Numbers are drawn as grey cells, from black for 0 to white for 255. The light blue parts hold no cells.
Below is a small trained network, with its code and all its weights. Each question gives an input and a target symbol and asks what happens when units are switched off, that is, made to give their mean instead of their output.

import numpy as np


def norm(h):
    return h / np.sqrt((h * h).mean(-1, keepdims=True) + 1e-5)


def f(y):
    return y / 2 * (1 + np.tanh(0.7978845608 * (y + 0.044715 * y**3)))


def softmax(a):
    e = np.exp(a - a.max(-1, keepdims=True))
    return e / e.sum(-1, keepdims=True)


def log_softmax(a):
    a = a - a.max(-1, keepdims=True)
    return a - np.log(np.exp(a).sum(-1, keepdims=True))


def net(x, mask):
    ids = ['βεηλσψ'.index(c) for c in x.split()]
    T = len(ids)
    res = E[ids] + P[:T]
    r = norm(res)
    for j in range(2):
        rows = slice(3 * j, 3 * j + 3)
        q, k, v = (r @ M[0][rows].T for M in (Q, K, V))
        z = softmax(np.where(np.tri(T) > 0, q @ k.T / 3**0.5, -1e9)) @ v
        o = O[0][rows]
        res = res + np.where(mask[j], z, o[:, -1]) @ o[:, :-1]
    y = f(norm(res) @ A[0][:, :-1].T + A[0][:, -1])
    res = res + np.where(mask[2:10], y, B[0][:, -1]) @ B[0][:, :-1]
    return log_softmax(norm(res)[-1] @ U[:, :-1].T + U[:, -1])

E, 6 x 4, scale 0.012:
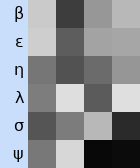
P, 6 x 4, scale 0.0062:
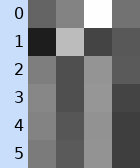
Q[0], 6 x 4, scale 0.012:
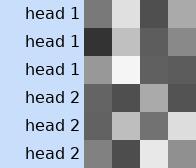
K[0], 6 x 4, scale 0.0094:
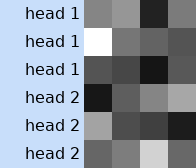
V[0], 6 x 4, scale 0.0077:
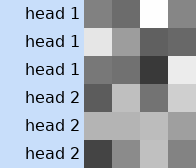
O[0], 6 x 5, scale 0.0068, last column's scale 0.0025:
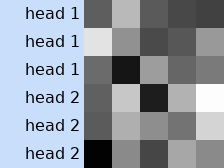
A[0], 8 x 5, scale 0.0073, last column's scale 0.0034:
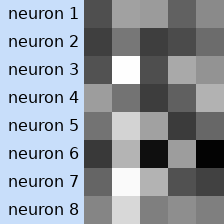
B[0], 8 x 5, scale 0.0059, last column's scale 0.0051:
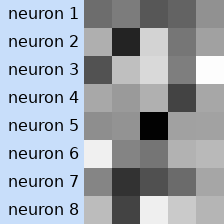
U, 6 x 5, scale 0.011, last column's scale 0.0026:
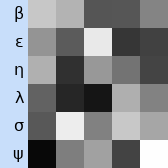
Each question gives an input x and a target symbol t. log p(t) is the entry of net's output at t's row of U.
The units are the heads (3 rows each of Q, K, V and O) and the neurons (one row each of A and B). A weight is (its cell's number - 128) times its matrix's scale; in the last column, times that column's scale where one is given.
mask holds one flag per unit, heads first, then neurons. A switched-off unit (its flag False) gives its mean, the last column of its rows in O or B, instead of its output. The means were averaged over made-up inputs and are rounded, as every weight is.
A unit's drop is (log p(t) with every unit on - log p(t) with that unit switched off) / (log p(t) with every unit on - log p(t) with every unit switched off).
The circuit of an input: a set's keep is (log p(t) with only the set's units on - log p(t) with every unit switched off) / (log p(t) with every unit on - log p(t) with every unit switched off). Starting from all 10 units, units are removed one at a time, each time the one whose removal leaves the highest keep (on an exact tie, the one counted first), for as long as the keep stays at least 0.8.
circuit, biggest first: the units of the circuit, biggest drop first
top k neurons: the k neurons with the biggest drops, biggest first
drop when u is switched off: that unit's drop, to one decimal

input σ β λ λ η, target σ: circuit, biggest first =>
(head 1)
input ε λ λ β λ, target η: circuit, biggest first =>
(head 2; head 1)
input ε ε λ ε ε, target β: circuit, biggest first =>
(head 1; neuron 2)
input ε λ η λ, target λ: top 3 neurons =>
(neuron 3; neuron 4; neuron 8)
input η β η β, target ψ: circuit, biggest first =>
(head 1; neuron 8)
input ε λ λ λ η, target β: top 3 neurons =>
(neuron 6; neuron 2; neuron 4)
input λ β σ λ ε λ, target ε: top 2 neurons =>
(neuron 5; neuron 6)
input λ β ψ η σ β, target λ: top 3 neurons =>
(neuron 3; neuron 8; neuron 2)
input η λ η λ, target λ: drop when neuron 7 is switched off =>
-0.1
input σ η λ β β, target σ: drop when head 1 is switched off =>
1.3
